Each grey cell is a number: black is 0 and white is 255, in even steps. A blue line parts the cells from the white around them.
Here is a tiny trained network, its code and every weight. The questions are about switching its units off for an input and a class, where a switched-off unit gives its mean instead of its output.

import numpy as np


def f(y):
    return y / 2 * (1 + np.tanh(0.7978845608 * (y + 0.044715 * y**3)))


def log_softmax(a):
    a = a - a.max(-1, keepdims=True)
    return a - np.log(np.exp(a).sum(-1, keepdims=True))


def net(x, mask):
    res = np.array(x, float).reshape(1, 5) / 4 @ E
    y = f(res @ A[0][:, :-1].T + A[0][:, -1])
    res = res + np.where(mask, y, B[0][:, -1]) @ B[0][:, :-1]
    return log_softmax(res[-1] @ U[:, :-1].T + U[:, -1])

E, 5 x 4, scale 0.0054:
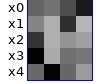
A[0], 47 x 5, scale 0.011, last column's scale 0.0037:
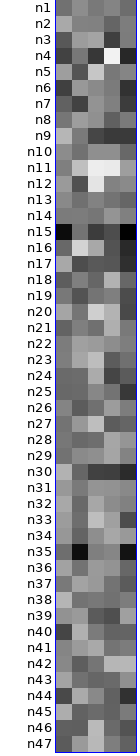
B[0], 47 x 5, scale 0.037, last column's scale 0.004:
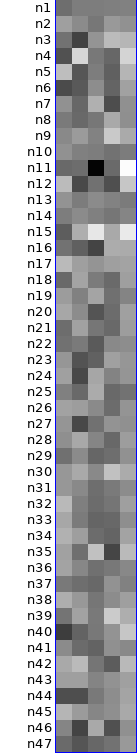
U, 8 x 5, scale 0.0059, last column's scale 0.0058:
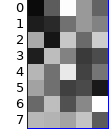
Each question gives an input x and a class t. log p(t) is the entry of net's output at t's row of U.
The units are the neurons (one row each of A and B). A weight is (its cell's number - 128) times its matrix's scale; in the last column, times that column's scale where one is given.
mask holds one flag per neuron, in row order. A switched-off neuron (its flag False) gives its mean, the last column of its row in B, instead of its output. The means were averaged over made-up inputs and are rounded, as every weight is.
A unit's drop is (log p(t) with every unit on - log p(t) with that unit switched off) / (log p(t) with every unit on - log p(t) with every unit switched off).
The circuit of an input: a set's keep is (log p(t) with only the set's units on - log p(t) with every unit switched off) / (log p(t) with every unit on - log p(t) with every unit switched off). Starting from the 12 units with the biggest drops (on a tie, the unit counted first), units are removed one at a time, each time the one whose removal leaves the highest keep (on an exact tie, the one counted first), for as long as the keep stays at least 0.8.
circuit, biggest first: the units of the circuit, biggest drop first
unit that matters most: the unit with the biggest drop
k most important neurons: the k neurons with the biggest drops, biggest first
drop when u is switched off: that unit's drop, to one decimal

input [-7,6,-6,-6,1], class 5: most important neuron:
n15
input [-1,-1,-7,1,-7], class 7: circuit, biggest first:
n11, n6, n39
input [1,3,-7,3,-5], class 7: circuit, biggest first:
n11, n39
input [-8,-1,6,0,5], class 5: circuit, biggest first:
n11, n15
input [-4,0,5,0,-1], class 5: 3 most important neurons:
n15, n11, n39
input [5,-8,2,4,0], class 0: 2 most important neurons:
n15, n11
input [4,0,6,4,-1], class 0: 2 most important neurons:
n15, n11
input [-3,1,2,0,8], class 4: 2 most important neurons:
n35, n11
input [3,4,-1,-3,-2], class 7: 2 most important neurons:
n11, n4
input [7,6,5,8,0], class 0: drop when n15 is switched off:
0.2
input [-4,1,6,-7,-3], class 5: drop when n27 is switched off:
0.0
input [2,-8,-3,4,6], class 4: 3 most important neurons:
n35, n11, n16
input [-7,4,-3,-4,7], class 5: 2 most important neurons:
n15, n20
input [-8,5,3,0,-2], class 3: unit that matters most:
n4
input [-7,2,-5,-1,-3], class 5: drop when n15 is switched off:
0.1
